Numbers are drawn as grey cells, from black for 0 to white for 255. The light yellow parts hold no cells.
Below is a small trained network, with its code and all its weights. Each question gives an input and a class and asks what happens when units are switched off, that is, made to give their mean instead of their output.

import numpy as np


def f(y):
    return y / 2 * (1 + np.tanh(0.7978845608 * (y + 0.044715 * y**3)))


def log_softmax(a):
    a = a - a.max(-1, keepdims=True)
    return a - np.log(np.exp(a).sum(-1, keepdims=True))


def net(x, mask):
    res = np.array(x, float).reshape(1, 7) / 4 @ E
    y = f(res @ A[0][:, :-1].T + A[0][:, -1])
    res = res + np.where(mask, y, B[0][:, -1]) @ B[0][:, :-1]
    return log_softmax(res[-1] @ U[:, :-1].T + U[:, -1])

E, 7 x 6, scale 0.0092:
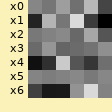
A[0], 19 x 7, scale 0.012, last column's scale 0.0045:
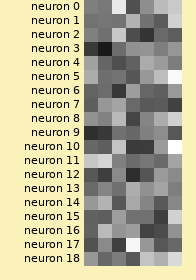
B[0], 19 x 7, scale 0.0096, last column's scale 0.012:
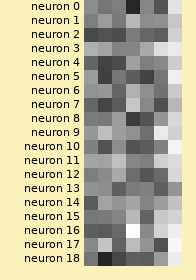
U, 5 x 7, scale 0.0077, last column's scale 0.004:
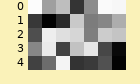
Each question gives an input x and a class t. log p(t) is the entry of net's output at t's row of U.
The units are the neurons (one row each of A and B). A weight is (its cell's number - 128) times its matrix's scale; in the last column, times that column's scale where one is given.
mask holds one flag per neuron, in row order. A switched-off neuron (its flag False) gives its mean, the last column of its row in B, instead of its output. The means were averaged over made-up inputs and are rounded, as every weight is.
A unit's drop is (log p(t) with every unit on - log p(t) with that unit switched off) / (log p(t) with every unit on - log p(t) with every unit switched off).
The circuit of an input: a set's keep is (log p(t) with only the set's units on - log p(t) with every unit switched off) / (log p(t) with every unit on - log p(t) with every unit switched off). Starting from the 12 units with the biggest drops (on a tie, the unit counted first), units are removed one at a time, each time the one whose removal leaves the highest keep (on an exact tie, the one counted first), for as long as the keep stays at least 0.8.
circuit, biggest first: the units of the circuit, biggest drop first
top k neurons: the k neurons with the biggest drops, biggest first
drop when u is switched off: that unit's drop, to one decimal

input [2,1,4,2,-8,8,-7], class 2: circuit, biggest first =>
neuron 14
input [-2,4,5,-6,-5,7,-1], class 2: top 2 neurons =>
neuron 11; neuron 14
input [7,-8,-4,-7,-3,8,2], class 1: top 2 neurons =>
neuron 4; neuron 18
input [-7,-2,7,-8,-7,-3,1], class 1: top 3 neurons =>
neuron 4; neuron 3; neuron 9
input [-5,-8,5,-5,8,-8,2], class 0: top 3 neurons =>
neuron 3; neuron 9; neuron 7
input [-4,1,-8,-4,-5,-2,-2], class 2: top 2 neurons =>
neuron 0; neuron 18
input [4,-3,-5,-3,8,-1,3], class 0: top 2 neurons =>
neuron 3; neuron 9
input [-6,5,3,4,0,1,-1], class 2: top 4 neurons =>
neuron 18; neuron 5; neuron 4; neuron 2
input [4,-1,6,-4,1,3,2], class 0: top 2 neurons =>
neuron 16; neuron 2
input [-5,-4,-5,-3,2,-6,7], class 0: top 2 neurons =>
neuron 3; neuron 9
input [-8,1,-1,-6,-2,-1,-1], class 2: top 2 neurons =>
neuron 18; neuron 0
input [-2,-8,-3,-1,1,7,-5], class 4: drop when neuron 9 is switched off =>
0.1
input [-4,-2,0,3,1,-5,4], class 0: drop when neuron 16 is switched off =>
0.2
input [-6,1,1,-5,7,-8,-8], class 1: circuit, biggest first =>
neuron 2
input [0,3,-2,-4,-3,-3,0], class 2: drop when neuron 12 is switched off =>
-0.1
